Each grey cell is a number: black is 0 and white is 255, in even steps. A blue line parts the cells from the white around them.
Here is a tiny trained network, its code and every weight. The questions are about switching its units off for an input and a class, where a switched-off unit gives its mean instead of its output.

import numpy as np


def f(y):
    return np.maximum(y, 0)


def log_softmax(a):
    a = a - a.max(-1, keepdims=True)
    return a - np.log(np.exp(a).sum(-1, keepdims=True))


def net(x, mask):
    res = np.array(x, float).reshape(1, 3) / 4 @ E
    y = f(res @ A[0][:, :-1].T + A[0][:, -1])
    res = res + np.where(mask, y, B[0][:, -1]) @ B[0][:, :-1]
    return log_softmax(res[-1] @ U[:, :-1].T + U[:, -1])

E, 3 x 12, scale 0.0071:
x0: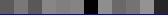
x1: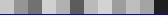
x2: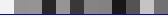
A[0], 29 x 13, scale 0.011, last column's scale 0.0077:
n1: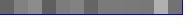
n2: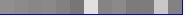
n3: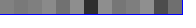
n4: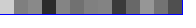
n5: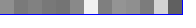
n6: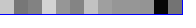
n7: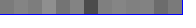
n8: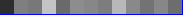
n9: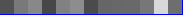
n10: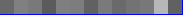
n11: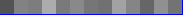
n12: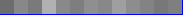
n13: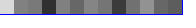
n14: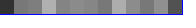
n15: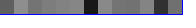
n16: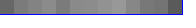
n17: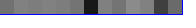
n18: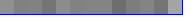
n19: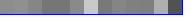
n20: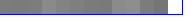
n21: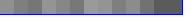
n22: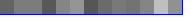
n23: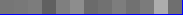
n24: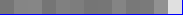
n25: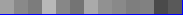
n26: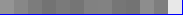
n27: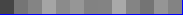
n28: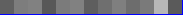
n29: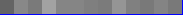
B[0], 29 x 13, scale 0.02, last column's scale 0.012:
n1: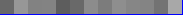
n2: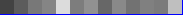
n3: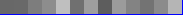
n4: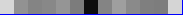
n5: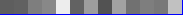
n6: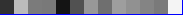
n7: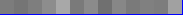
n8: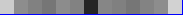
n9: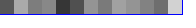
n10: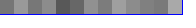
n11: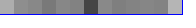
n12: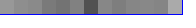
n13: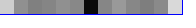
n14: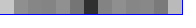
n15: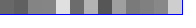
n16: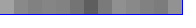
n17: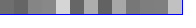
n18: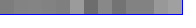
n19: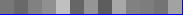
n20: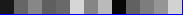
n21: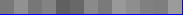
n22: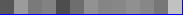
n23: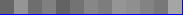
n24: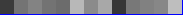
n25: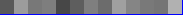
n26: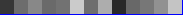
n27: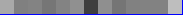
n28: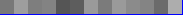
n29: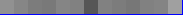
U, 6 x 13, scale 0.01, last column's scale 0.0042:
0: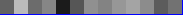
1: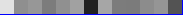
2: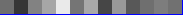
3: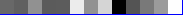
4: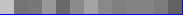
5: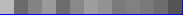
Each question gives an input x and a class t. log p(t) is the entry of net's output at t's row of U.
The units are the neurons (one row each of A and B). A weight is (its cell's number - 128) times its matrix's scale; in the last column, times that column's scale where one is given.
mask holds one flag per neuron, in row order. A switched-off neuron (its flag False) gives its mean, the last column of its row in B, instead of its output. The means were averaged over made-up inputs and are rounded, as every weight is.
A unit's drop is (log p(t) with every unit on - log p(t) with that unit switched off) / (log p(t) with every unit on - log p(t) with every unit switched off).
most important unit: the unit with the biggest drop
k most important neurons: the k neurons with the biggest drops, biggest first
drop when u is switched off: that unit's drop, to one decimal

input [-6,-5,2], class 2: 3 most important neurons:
n5, n6, n2
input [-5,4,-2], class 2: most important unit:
n5
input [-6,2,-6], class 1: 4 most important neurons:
n8, n15, n14, n27
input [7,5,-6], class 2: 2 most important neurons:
n15, n17
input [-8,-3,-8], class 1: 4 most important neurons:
n8, n14, n27, n11
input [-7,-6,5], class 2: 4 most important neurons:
n5, n2, n6, n19
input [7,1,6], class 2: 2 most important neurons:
n15, n17
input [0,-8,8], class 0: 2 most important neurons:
n9, n22
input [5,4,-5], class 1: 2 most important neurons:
n8, n5
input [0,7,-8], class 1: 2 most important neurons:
n8, n14
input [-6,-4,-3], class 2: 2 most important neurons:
n5, n6
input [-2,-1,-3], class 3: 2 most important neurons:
n4, n13
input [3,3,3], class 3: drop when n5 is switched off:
0.2
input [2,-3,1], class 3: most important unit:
n6
